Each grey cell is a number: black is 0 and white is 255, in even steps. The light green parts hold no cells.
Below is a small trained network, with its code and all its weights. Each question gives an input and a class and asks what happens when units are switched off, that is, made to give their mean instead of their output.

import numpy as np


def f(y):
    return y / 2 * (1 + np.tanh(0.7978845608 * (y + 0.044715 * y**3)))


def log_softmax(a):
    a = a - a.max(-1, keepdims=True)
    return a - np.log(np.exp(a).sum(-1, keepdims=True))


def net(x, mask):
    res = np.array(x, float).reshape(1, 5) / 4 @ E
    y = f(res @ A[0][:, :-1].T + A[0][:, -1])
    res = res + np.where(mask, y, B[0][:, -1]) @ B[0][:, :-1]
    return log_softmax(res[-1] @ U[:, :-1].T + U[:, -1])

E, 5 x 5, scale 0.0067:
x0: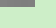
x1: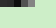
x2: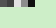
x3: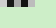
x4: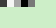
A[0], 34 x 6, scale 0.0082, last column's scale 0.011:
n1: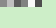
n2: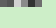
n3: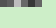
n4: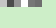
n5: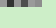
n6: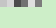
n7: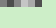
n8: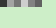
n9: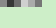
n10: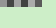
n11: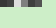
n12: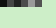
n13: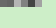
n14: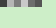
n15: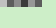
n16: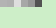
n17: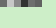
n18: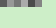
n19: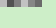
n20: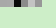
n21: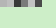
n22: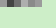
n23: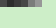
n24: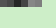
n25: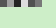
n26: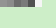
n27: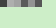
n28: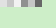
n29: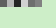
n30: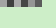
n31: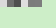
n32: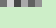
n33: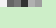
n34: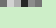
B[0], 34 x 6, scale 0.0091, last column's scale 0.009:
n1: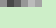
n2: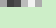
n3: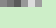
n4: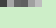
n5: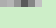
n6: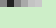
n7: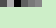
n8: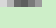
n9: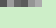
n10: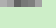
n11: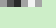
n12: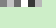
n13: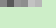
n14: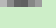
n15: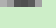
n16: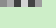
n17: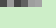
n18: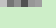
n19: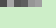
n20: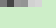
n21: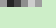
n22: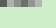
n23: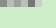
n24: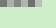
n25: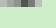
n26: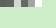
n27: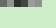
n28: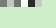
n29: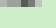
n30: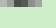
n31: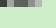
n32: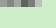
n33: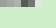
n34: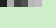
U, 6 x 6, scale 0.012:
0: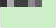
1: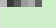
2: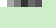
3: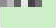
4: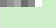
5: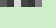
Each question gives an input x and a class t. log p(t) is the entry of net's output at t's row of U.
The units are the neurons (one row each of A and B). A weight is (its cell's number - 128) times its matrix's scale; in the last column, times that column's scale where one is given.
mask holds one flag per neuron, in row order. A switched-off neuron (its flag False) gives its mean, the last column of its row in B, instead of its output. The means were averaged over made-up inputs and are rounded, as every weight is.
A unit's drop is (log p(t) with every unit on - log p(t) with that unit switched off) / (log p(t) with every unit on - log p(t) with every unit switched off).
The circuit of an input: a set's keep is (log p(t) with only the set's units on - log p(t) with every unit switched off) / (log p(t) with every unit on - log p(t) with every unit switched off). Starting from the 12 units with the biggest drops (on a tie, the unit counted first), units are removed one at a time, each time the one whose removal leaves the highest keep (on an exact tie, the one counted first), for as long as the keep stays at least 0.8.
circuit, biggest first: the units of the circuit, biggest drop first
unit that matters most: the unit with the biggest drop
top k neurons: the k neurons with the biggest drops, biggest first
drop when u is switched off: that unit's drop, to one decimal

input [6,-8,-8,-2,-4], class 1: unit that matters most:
n6
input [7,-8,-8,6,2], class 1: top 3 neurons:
n6, n21, n1
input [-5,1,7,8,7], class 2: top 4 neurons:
n5, n30, n10, n15
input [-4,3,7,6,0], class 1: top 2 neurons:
n11, n2
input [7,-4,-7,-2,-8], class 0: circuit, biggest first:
n31, n4
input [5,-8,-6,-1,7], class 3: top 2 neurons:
n28, n16
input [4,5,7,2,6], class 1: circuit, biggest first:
n11, n2
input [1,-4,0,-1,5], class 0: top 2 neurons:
n34, n17
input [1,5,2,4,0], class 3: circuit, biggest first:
n12, n23, n24
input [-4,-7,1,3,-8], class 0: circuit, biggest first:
n4, n31
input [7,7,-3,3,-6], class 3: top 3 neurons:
n12, n23, n24
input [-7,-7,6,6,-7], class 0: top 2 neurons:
n4, n19
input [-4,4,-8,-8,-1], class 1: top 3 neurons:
n20, n6, n21
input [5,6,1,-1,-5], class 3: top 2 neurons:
n12, n23
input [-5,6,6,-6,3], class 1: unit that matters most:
n11
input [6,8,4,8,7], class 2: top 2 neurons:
n5, n30
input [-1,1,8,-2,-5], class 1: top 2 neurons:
n2, n11
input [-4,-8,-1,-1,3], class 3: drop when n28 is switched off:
0.2
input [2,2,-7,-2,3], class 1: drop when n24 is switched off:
0.0
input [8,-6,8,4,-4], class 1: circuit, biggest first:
n2
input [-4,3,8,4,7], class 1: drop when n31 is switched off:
0.1
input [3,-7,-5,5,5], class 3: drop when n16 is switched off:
0.2
